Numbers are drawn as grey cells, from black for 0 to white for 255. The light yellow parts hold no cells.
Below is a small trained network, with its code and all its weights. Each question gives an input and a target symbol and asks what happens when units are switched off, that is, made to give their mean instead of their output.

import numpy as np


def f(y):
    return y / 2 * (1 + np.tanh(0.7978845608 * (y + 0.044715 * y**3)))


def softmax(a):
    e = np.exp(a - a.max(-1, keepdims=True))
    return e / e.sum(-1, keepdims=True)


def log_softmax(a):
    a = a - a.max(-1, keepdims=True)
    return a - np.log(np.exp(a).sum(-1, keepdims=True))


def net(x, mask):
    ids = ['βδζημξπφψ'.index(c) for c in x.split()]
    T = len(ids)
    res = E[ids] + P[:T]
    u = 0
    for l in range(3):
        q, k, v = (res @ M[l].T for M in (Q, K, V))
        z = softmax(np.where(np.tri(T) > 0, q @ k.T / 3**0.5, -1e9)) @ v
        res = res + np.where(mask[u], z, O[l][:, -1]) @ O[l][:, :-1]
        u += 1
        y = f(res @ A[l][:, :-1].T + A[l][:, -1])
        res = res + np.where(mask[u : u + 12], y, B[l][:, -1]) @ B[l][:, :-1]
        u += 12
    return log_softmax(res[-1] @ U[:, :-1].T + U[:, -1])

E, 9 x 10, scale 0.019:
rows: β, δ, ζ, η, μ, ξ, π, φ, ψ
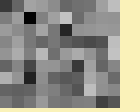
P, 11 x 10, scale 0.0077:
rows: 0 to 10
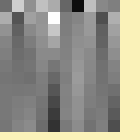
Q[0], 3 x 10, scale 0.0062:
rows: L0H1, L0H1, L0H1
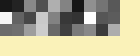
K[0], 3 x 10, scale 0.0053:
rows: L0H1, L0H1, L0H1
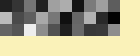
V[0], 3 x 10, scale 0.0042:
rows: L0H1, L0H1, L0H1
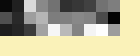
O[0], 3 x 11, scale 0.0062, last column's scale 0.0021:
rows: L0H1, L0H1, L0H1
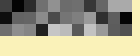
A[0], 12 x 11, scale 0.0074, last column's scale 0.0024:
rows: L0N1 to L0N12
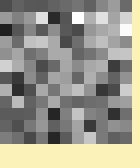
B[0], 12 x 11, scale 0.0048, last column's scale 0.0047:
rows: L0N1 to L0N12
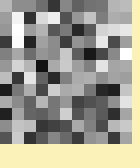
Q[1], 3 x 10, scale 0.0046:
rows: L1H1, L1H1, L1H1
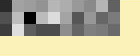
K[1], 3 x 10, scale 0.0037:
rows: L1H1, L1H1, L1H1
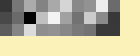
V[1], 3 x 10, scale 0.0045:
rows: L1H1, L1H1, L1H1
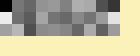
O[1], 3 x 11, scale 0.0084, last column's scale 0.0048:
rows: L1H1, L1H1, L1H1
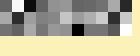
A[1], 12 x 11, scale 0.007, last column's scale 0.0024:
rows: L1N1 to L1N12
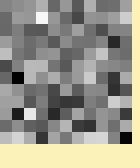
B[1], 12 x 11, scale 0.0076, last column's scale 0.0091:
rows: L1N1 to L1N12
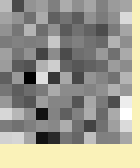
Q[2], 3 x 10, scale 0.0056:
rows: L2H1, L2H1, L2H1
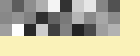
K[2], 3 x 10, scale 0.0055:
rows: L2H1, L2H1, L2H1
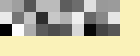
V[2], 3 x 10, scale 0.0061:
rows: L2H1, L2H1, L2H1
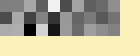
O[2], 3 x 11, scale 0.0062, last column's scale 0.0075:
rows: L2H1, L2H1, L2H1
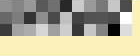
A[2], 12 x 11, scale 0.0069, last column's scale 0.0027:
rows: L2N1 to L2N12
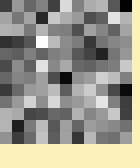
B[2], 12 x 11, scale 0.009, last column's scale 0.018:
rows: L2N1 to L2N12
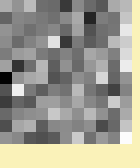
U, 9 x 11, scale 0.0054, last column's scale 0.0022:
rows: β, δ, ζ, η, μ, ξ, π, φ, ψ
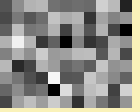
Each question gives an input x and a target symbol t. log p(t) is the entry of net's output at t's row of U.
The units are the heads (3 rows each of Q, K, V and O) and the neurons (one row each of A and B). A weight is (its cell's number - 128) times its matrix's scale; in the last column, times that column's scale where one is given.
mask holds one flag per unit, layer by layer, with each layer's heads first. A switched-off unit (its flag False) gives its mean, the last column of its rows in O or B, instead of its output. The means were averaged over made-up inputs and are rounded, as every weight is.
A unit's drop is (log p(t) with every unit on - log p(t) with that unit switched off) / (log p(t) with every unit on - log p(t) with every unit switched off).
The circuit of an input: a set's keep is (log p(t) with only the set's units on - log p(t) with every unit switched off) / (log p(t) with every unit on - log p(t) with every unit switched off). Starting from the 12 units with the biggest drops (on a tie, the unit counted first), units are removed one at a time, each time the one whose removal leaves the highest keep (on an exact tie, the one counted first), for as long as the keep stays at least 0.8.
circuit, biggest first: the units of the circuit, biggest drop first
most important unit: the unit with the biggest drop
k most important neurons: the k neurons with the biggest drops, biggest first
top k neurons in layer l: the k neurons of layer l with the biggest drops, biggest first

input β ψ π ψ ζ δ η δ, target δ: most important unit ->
L0H1
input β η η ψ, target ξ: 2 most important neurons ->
L1N7; L2N4
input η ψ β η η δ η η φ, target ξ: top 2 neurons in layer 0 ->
L0N12; L0N8
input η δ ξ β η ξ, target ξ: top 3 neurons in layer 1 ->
L1N10; L1N7; L1N12
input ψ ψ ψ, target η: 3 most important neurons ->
L0N8; L1N3; L1N7
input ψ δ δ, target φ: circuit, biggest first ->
L0H1; L2N4
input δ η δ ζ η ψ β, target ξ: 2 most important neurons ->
L1N7; L0N4
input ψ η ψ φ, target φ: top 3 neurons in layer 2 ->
L2N4; L2N7; L2N1
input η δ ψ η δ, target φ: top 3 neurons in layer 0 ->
L0N8; L0N6; L0N5
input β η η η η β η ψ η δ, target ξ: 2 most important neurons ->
L1N7; L2N6
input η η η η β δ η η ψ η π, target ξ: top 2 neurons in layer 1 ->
L1N7; L1N10
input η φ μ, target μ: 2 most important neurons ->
L2N9; L0N2
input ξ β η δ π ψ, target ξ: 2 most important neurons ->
L2N4; L1N7
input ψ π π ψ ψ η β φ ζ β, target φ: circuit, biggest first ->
L2N4
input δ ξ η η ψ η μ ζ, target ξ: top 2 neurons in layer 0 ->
L0N8; L0N6
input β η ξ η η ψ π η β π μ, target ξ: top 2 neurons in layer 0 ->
L0N2; L0N3
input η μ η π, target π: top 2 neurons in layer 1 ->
L1N12; L1N5
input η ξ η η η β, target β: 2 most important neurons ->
L2N7; L0N3
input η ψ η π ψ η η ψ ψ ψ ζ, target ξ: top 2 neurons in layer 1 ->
L1N9; L1N10
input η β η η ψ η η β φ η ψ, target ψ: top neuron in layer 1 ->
L1N7
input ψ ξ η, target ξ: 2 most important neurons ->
L2N4; L2N6
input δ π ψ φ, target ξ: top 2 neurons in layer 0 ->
L0N6; L0N11
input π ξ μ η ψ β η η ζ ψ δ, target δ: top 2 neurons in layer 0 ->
L0N10; L0N8
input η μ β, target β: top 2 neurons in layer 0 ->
L0N3; L0N4
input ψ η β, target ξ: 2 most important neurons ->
L0N4; L2N6
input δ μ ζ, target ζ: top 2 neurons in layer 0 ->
L0N4; L0N2
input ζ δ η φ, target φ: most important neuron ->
L0N7
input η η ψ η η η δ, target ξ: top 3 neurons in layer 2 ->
L2N6; L2N4; L2N11
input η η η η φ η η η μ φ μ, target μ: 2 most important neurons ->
L0N2; L2N9
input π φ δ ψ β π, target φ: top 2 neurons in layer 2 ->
L2N4; L2N6
